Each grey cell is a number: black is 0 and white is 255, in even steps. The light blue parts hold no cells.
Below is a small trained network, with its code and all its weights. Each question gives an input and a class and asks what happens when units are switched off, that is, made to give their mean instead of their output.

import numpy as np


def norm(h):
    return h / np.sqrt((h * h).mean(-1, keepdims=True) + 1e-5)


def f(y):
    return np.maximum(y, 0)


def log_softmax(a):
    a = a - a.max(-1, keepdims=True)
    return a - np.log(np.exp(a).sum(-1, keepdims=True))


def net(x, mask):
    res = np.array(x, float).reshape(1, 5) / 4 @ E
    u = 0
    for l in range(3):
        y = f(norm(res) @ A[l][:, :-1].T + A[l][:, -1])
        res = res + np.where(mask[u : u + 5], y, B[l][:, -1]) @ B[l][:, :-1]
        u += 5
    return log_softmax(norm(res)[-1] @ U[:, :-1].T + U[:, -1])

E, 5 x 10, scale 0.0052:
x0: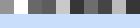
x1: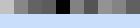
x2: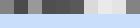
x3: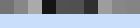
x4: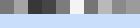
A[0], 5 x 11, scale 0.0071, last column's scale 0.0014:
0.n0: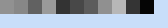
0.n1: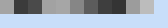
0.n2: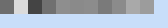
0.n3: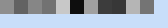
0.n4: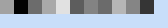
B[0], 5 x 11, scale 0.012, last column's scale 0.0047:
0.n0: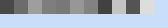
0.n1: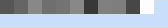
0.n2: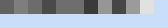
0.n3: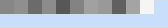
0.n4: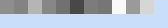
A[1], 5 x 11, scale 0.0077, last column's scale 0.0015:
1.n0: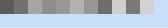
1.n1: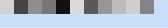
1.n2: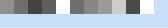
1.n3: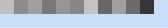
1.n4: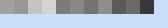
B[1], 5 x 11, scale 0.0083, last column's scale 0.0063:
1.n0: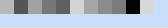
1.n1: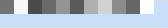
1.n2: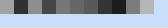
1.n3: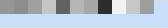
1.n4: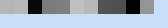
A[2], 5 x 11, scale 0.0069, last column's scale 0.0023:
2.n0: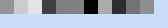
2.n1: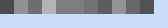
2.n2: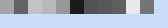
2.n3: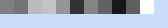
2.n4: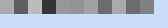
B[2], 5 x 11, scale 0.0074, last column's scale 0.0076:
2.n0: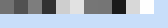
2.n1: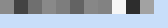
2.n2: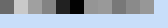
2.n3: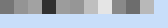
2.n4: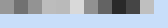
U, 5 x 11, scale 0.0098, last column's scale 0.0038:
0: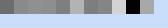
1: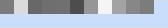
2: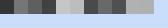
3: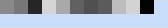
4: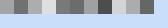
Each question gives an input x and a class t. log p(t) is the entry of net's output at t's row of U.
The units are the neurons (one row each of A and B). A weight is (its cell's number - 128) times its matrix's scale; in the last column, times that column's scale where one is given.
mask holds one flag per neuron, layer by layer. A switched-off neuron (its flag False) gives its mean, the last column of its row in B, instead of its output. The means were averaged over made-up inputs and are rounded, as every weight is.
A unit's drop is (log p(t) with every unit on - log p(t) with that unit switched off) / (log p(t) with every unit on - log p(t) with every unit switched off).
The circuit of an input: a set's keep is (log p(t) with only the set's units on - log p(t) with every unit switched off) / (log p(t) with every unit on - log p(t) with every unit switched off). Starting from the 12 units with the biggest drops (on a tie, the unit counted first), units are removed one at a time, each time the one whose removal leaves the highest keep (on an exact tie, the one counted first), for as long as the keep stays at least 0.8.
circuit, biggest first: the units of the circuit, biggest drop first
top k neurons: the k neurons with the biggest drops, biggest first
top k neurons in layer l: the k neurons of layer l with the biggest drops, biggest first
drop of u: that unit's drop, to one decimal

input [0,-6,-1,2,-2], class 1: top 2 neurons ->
(0.n3 0.n0)
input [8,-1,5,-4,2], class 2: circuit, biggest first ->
(1.n2)
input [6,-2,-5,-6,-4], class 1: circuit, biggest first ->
(2.n3 0.n3)
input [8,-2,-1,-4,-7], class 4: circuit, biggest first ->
(0.n4 1.n1 0.n3)
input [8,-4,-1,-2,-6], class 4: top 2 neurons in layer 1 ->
(1.n3 1.n1)
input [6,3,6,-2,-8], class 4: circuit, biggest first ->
(1.n3 0.n1)
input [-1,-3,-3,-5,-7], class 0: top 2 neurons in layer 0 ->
(0.n1 0.n2)
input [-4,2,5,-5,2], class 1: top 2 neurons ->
(1.n1 0.n0)
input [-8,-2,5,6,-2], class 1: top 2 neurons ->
(1.n1 0.n0)
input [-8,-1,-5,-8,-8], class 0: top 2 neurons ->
(0.n1 1.n4)
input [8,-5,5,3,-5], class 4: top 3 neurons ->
(0.n1 1.n3 0.n3)
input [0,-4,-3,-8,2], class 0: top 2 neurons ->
(0.n4 2.n0)
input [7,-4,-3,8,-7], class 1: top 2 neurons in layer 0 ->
(0.n3 0.n1)
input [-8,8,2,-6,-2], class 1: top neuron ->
(1.n1)
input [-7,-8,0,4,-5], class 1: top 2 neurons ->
(0.n3 0.n0)
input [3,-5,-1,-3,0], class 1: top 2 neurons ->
(0.n0 0.n3)
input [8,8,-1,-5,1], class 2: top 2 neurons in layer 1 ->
(1.n2 1.n3)
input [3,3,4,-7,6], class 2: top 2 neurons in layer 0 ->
(0.n3 0.n2)
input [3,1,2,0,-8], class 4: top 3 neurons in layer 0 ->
(0.n1 0.n3 0.n4)
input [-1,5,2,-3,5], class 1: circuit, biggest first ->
(1.n1)
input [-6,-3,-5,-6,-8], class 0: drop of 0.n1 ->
0.2
